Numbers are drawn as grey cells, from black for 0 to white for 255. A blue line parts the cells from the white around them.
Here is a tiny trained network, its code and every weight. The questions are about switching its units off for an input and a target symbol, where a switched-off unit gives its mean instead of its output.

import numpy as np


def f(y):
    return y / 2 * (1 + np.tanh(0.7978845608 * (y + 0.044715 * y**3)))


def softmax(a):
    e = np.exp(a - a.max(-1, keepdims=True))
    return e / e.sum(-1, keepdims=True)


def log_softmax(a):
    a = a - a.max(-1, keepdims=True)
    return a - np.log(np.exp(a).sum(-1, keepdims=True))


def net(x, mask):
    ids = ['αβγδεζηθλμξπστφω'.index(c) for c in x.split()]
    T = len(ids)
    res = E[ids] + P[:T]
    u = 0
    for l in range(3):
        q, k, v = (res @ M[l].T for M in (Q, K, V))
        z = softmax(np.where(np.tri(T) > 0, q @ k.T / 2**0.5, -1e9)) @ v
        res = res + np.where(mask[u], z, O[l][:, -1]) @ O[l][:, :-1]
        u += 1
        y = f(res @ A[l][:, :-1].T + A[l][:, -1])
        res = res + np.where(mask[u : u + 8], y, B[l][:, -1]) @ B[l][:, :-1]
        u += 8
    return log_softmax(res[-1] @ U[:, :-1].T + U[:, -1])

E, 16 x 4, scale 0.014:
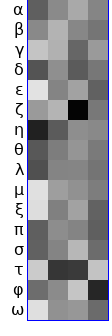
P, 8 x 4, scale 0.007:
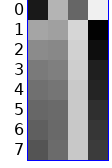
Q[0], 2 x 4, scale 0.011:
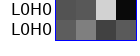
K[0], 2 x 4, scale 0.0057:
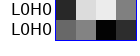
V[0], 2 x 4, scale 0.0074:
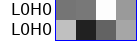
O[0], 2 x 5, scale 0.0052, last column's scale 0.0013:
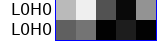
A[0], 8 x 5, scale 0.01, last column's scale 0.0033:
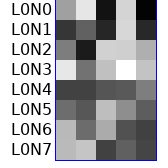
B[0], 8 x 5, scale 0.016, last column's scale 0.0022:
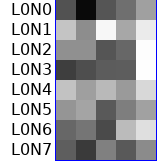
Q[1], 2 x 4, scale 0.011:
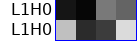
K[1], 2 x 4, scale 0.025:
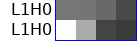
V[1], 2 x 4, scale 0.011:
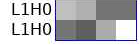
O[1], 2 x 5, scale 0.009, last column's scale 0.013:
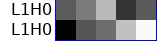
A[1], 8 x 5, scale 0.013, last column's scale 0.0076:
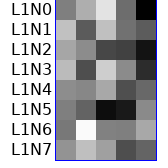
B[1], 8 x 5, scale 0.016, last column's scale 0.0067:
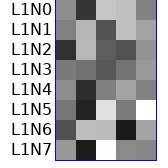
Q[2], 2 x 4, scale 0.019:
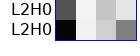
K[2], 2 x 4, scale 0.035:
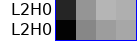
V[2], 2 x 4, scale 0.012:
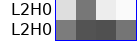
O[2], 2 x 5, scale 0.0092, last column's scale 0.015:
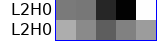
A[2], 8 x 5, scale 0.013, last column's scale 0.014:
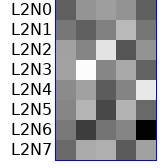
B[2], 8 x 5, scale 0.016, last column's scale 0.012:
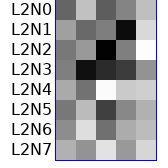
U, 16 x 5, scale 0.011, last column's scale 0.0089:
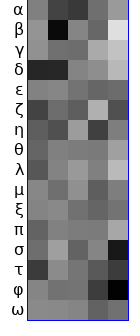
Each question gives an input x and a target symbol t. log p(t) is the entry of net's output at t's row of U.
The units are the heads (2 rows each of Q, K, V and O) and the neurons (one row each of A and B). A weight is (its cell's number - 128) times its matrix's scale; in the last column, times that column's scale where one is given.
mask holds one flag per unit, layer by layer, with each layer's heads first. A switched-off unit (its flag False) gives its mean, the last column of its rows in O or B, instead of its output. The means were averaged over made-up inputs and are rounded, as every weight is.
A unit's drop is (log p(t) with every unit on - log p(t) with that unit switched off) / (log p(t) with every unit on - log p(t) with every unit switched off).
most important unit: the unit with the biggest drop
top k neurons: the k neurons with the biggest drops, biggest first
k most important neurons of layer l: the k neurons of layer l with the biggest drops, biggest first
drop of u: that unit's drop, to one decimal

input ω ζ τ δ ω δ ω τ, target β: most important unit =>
L0N2
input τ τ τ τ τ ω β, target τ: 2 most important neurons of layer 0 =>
L0N1, L0N0
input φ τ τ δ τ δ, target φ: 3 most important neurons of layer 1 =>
L1N6, L1N7, L1N0
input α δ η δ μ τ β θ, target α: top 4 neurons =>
L2N3, L1N5, L2N2, L0N3
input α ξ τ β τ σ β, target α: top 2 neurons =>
L2N3, L1N5
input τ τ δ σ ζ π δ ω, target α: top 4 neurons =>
L0N3, L0N1, L1N5, L0N4
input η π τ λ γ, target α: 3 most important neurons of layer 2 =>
L2N2, L2N4, L2N7
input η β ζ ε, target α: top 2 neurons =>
L0N3, L1N5
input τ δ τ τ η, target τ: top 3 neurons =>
L0N1, L2N1, L2N0
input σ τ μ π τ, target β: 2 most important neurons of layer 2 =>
L2N2, L2N6
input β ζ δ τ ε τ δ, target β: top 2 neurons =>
L2N3, L1N5
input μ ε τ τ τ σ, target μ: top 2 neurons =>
L1N5, L0N0
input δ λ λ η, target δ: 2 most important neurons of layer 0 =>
L0N1, L0N0
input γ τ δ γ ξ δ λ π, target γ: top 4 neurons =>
L2N4, L1N5, L0N0, L0N1
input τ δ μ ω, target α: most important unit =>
L0N1
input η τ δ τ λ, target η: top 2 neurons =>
L0N1, L1N0
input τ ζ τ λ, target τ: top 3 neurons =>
L0N1, L2N1, L0N3
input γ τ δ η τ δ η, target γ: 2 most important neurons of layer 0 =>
L0N0, L0N1
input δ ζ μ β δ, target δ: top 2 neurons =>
L0N1, L0N0
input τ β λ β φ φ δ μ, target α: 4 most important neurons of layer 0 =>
L0N1, L0N3, L0N4, L0N7
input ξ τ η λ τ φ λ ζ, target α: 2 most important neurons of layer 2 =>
L2N2, L2N4
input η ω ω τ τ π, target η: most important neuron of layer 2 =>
L2N2
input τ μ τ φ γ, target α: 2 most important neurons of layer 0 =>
L0N1, L0N7
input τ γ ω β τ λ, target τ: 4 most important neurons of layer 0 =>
L0N1, L0N0, L0N3, L0N4
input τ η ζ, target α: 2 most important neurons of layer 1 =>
L1N5, L1N6
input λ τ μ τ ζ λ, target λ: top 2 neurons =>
L0N1, L1N5
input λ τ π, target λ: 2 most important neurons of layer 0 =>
L0N1, L0N3
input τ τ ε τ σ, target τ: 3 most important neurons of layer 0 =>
L0N1, L0N4, L0N0
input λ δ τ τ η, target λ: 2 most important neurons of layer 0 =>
L0N1, L0N3
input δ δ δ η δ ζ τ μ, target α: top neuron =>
L0N3
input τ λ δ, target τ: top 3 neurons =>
L0N1, L2N1, L0N0
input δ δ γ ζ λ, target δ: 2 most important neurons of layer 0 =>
L0N1, L0N0
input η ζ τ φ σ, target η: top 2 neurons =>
L0N1, L1N0
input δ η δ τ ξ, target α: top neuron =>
L0N3
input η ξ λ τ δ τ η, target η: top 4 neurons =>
L0N1, L1N0, L0N6, L2N2
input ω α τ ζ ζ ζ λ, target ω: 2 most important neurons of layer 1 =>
L1N6, L1N5
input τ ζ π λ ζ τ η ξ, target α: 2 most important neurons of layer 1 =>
L1N5, L1N1
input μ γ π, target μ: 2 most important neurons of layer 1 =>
L1N5, L1N6
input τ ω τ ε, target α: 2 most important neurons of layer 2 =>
L2N4, L2N7
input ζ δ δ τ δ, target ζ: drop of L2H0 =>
0.3
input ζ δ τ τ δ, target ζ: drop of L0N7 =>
0.0
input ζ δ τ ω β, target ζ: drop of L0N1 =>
0.9
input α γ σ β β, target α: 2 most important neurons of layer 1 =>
L1N5, L1N6
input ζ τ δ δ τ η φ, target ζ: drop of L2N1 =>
0.1
